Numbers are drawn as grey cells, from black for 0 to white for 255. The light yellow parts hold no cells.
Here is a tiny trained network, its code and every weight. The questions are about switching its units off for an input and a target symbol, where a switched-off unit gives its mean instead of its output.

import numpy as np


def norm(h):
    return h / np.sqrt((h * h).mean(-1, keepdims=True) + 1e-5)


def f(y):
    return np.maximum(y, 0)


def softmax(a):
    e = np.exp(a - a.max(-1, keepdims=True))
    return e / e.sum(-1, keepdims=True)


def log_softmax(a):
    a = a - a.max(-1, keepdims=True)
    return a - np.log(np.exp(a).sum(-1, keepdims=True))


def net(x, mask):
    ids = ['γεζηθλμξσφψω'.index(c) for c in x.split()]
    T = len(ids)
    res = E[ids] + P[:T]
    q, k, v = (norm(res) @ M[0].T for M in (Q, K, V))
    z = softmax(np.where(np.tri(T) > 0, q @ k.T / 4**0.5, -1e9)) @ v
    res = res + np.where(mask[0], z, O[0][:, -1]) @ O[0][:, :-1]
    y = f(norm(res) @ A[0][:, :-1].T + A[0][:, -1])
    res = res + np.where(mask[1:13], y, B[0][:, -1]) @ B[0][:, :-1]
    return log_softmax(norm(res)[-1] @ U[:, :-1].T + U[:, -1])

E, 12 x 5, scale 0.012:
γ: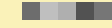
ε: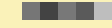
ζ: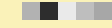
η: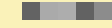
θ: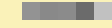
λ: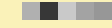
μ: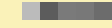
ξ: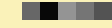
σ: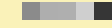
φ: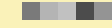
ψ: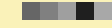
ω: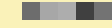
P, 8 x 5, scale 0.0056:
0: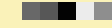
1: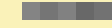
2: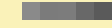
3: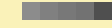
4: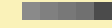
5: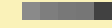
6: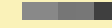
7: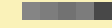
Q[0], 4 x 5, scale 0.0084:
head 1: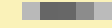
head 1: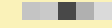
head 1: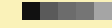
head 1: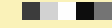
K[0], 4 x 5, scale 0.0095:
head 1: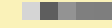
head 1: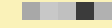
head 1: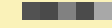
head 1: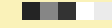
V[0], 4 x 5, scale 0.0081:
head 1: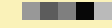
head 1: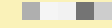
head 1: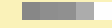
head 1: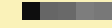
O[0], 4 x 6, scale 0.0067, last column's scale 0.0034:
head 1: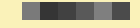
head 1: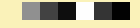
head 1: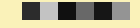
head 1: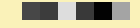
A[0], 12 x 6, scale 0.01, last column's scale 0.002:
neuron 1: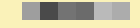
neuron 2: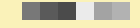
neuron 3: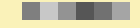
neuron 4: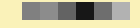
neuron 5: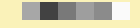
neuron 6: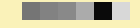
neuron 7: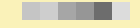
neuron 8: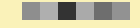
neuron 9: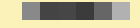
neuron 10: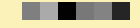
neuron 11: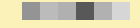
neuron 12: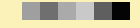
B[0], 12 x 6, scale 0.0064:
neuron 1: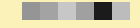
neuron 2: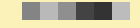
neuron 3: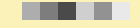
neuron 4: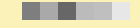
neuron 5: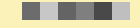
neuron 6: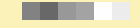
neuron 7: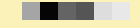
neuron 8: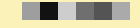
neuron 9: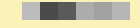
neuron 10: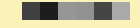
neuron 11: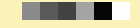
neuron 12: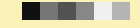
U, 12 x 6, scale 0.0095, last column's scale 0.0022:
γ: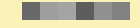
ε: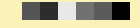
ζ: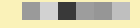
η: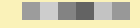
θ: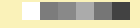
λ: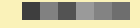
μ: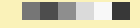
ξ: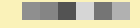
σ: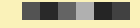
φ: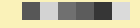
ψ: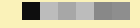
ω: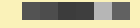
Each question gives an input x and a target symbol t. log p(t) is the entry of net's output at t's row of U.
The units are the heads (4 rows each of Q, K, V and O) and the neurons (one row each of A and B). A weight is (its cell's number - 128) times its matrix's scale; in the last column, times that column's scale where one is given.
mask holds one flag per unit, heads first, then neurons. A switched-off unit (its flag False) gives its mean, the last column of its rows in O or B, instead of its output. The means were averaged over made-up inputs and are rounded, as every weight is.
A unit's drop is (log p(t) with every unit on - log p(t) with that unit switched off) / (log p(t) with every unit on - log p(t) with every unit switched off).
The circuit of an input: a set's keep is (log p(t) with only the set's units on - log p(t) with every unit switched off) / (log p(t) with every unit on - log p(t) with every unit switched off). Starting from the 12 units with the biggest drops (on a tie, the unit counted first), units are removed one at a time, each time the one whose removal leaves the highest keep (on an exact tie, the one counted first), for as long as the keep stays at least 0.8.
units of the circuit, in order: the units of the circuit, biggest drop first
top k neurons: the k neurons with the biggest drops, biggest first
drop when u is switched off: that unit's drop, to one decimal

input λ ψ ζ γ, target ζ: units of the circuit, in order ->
(head 1; neuron 3)
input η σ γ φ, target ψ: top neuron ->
(neuron 6)
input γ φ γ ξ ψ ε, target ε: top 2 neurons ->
(neuron 1; neuron 3)
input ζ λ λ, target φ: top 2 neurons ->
(neuron 2; neuron 5)
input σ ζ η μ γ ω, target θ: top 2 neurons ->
(neuron 11; neuron 7)
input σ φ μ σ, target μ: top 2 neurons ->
(neuron 7; neuron 12)
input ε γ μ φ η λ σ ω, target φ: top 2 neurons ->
(neuron 7; neuron 6)
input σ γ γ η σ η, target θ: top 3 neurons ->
(neuron 11; neuron 7; neuron 6)
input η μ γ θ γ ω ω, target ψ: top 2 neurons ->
(neuron 6; neuron 11)
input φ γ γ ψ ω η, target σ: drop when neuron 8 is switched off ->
0.1
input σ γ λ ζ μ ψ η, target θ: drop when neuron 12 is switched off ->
0.1
